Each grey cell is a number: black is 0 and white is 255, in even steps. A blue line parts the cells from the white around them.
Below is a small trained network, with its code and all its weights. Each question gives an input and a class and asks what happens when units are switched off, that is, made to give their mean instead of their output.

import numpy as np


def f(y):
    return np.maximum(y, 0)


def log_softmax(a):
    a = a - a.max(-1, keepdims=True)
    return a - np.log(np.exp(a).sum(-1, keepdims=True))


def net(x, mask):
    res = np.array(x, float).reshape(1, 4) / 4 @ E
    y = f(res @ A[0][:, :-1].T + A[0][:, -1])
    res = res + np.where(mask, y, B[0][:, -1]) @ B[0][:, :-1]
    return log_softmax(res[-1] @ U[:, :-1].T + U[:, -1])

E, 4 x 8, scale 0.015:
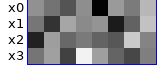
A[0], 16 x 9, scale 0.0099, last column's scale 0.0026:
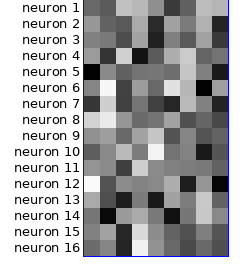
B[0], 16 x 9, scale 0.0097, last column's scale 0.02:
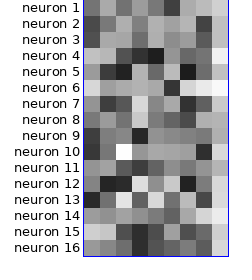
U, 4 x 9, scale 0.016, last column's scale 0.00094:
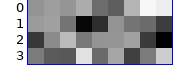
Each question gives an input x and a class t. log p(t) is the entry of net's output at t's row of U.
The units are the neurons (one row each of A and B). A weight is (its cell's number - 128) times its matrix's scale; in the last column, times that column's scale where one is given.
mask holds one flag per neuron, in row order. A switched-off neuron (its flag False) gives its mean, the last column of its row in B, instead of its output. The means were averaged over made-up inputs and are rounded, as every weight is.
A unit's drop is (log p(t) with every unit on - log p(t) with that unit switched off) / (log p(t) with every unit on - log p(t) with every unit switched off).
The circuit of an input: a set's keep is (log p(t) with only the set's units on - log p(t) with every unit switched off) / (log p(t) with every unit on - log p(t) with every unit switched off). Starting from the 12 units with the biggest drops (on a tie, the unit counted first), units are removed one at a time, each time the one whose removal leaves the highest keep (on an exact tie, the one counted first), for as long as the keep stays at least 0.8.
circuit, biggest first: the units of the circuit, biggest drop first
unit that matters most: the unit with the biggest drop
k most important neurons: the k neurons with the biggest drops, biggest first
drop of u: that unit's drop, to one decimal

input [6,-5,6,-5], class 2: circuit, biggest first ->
[neuron 13]
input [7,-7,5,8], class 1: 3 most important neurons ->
[neuron 15; neuron 16; neuron 11]
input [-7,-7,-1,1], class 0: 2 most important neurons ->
[neuron 6; neuron 13]
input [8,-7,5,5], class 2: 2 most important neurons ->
[neuron 13; neuron 2]
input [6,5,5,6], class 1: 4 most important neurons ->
[neuron 15; neuron 6; neuron 16; neuron 10]
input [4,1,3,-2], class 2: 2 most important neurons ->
[neuron 12; neuron 13]
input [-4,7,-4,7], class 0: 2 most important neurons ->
[neuron 14; neuron 1]
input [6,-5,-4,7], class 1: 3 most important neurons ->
[neuron 15; neuron 16; neuron 11]
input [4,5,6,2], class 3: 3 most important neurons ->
[neuron 7; neuron 6; neuron 5]
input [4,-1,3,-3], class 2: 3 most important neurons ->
[neuron 15; neuron 13; neuron 12]
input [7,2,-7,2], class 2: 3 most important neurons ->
[neuron 13; neuron 2; neuron 3]
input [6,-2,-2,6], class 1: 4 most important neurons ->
[neuron 15; neuron 16; neuron 10; neuron 11]
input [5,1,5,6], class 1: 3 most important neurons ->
[neuron 15; neuron 16; neuron 12]
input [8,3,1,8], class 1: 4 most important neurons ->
[neuron 15; neuron 16; neuron 11; neuron 10]
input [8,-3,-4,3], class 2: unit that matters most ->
neuron 13
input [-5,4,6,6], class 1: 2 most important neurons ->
[neuron 16; neuron 12]
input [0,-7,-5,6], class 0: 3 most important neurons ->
[neuron 6; neuron 8; neuron 4]
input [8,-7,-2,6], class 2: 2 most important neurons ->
[neuron 13; neuron 2]
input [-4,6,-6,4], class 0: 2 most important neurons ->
[neuron 14; neuron 1]
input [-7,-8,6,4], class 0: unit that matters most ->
neuron 6
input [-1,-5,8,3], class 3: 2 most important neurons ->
[neuron 7; neuron 5]
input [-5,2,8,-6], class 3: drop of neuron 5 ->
0.5
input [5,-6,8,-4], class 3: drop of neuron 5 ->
0.9
